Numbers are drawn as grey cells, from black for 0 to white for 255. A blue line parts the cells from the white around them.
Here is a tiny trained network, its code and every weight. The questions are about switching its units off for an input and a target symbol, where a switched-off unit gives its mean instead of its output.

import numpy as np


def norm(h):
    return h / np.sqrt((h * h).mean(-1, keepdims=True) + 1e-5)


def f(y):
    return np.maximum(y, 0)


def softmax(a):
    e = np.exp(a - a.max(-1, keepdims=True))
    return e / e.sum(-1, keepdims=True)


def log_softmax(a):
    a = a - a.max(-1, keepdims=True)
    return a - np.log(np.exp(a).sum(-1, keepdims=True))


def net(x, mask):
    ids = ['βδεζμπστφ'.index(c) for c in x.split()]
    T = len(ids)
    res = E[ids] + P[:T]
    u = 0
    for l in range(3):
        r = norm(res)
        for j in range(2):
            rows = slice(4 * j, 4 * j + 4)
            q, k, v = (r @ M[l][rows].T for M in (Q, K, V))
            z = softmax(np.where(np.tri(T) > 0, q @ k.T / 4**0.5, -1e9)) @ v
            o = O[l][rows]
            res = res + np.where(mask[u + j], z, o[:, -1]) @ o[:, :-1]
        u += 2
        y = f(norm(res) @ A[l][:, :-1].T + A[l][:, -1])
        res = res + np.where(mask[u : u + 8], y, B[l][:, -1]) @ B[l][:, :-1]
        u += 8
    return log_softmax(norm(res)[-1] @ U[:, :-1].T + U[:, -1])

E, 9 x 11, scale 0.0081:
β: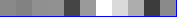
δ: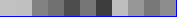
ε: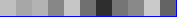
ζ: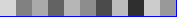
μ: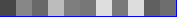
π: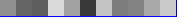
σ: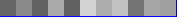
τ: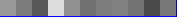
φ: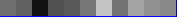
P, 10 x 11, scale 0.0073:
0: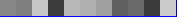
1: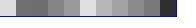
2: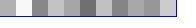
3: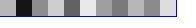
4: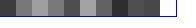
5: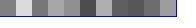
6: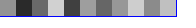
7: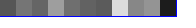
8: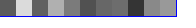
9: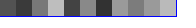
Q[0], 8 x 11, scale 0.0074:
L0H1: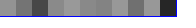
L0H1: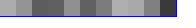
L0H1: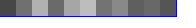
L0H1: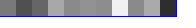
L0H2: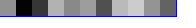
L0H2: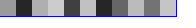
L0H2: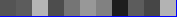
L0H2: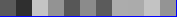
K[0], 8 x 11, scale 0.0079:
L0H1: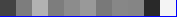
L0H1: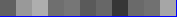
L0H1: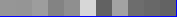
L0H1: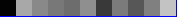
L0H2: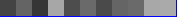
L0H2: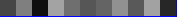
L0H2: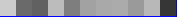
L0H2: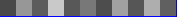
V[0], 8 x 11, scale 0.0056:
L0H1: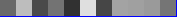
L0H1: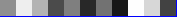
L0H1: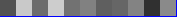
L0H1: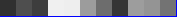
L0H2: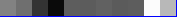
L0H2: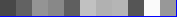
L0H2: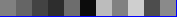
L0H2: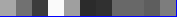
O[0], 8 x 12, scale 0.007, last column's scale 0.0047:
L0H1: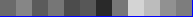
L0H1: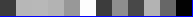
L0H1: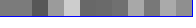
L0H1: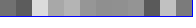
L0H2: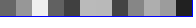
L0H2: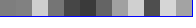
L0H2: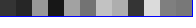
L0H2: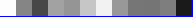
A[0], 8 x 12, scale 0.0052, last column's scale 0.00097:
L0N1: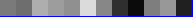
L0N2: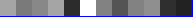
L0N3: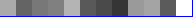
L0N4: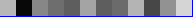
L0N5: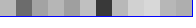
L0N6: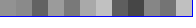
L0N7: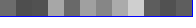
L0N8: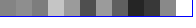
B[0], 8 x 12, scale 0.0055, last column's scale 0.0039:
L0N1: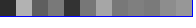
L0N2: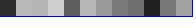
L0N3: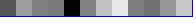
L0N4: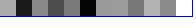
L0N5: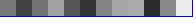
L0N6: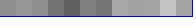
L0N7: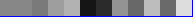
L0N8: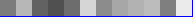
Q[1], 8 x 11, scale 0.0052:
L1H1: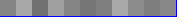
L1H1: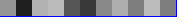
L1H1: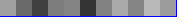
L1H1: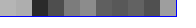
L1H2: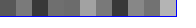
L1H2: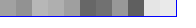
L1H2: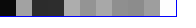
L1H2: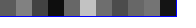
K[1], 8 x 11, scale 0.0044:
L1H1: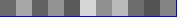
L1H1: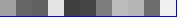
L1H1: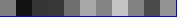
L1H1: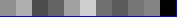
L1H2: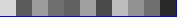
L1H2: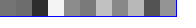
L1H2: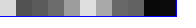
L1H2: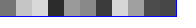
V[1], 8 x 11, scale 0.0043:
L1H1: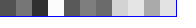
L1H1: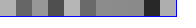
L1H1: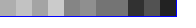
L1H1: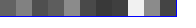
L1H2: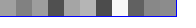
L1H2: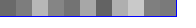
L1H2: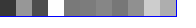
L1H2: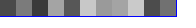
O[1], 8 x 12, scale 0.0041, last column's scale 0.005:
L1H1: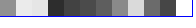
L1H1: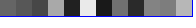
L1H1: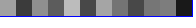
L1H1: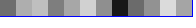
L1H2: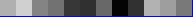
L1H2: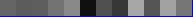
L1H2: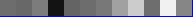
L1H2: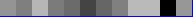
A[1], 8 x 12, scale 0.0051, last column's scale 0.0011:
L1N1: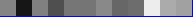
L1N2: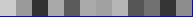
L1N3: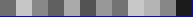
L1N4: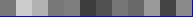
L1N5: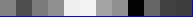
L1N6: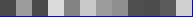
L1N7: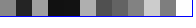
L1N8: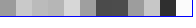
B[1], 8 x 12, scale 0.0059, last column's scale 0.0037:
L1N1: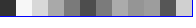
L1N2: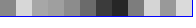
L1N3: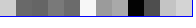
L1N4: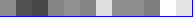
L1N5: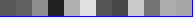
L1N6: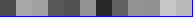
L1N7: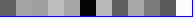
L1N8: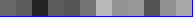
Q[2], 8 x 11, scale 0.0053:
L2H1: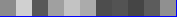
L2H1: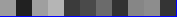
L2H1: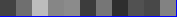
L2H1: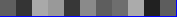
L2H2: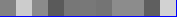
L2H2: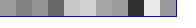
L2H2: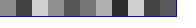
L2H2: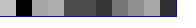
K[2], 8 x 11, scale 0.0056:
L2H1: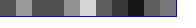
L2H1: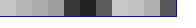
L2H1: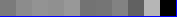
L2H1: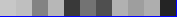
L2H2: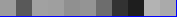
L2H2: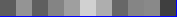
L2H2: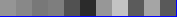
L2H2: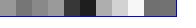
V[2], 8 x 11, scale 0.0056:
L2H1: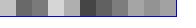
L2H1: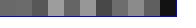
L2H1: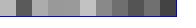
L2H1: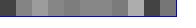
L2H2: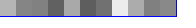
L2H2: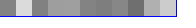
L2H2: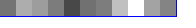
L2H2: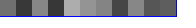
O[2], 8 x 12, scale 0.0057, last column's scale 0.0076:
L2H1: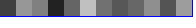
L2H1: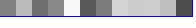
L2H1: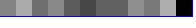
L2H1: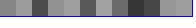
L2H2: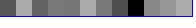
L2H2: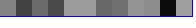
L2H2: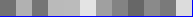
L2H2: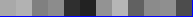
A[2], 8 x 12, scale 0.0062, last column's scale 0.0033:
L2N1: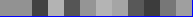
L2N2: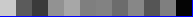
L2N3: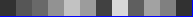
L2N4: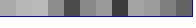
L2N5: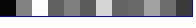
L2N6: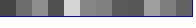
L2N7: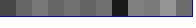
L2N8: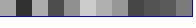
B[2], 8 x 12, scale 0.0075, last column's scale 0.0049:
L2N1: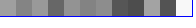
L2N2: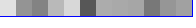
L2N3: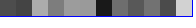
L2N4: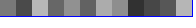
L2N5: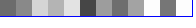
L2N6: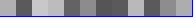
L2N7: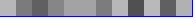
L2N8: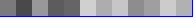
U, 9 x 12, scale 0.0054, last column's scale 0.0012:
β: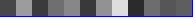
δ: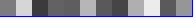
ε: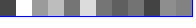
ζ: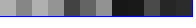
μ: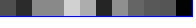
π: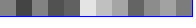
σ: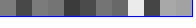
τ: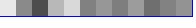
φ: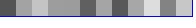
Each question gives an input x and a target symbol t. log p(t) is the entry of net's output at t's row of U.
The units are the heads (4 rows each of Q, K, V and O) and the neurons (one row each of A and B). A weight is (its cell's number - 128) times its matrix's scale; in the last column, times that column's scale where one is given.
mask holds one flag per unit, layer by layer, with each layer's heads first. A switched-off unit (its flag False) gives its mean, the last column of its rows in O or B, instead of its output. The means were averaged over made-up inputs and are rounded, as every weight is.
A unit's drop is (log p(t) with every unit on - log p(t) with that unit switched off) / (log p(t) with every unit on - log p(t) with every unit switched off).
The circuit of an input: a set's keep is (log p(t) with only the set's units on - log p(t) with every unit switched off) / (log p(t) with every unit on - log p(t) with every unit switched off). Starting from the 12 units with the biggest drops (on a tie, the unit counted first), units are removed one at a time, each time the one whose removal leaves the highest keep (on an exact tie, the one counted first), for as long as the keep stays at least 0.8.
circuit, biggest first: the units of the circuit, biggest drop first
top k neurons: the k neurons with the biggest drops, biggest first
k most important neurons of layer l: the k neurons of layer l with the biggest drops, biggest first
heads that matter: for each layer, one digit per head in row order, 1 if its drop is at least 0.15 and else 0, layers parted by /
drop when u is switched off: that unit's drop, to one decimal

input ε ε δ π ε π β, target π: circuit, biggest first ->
[L0H2; L2N8]
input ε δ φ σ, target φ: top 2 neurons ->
[L2N5; L1N7]
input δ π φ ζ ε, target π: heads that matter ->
01 / 00 / 00
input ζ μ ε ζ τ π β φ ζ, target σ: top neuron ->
[L1N4]
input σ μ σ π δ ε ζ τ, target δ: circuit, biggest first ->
[L0H1; L0H2]
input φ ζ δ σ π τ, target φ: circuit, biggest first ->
[L0H2; L2N5]
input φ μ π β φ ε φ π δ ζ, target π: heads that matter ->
01 / 00 / 11
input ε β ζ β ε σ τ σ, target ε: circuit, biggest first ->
[L0H2; L0N2]
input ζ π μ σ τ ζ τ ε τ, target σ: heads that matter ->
10 / 11 / 01
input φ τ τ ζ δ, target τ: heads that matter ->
01 / 00 / 00
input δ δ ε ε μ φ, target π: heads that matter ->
10 / 10 / 00
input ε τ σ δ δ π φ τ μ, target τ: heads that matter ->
11 / 10 / 00
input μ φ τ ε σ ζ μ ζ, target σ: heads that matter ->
11 / 00 / 00
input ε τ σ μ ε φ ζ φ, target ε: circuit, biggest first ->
[L0H2; L0H1]
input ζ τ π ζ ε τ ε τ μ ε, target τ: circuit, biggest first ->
[L0H2]
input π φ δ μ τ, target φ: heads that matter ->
00 / 00 / 00
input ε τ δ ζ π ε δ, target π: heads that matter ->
11 / 00 / 01
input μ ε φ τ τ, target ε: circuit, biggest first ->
[L0H1; L0H2]
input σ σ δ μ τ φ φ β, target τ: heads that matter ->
11 / 00 / 00
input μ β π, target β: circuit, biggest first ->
[L0H2; L2N5]
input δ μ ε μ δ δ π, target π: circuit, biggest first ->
[L0H2; L2H1; L2N5]
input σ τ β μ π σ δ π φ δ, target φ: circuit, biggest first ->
[L0H2; L1N7]
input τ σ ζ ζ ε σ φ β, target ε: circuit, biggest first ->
[L0H2; L0H1]
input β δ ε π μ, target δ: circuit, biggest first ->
[L0H1]
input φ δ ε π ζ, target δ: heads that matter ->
10 / 00 / 00
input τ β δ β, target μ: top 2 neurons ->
[L0N7; L2N3]
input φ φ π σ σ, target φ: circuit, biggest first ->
[L2N5; L0H2]
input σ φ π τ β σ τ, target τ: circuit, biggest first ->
[L0H2]
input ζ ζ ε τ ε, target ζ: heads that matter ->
11 / 00 / 00
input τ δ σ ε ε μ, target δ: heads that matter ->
01 / 00 / 00
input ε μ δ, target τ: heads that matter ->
11 / 10 / 00
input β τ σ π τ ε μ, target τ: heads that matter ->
01 / 00 / 00
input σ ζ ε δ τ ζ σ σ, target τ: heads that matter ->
11 / 00 / 00
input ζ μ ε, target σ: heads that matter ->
10 / 11 / 01
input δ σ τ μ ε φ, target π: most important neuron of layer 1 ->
[L1N3]
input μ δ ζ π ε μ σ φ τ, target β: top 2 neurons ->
[L1N5; L0N8]
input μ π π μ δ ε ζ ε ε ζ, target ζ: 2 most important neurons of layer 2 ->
[L2N4; L2N1]
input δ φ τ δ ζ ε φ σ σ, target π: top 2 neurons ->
[L1N3; L2N8]
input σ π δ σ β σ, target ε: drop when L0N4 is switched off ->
0.1
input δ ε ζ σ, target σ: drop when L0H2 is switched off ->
1.1
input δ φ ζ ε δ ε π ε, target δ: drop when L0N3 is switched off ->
0.4
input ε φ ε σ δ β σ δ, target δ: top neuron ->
[L0N3]
